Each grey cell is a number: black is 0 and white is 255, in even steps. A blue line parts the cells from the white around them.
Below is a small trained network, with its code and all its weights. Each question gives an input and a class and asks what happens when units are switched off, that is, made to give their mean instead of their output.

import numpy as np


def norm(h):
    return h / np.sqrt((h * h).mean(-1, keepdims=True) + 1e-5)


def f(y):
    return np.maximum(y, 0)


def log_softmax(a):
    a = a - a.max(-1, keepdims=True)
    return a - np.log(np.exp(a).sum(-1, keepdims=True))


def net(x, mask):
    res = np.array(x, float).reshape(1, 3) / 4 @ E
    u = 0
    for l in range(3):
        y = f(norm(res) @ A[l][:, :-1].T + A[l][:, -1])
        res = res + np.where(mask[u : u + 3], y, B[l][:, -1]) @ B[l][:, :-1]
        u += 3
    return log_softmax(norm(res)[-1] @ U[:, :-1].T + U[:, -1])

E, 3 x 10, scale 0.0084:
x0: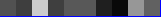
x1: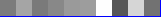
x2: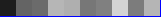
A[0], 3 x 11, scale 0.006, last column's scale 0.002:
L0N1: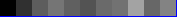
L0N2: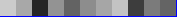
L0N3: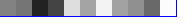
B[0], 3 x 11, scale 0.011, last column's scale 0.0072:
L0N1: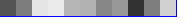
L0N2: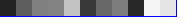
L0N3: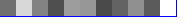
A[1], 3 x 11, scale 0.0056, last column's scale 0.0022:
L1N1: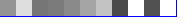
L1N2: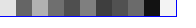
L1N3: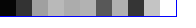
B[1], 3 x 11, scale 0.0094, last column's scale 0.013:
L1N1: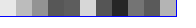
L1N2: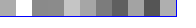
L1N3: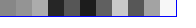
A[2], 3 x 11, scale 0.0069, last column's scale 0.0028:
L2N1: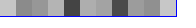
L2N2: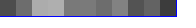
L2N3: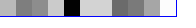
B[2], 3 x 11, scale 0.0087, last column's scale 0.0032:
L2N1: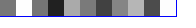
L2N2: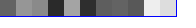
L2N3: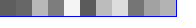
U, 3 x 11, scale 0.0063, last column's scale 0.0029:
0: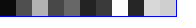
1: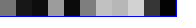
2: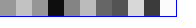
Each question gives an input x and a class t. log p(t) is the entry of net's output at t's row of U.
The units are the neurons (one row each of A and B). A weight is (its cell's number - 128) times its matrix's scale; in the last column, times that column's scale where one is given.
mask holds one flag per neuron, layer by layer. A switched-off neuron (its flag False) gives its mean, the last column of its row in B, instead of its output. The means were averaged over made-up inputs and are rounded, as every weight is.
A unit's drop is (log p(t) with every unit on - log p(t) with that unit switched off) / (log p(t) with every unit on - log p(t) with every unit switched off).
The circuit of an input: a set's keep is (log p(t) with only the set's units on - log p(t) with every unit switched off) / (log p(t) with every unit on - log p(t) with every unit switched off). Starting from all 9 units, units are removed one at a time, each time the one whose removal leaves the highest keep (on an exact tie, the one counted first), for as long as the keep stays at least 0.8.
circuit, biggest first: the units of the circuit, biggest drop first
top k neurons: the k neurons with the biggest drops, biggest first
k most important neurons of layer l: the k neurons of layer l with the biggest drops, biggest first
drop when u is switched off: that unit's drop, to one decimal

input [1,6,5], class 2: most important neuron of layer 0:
(L0N2)
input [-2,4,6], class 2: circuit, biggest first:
(L0N3; L0N2)
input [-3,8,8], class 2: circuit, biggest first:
(L0N3; L1N1)
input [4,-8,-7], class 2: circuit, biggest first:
(L0N2; L1N2)
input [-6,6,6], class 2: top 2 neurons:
(L0N3; L0N1)
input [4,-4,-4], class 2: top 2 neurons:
(L0N2; L1N2)
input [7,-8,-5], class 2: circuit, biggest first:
(L0N2; L1N2)
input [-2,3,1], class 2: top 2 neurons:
(L0N3; L0N1)
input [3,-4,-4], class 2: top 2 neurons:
(L0N2; L1N2)
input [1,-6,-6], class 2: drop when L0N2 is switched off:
0.3
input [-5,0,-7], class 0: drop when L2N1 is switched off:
0.0
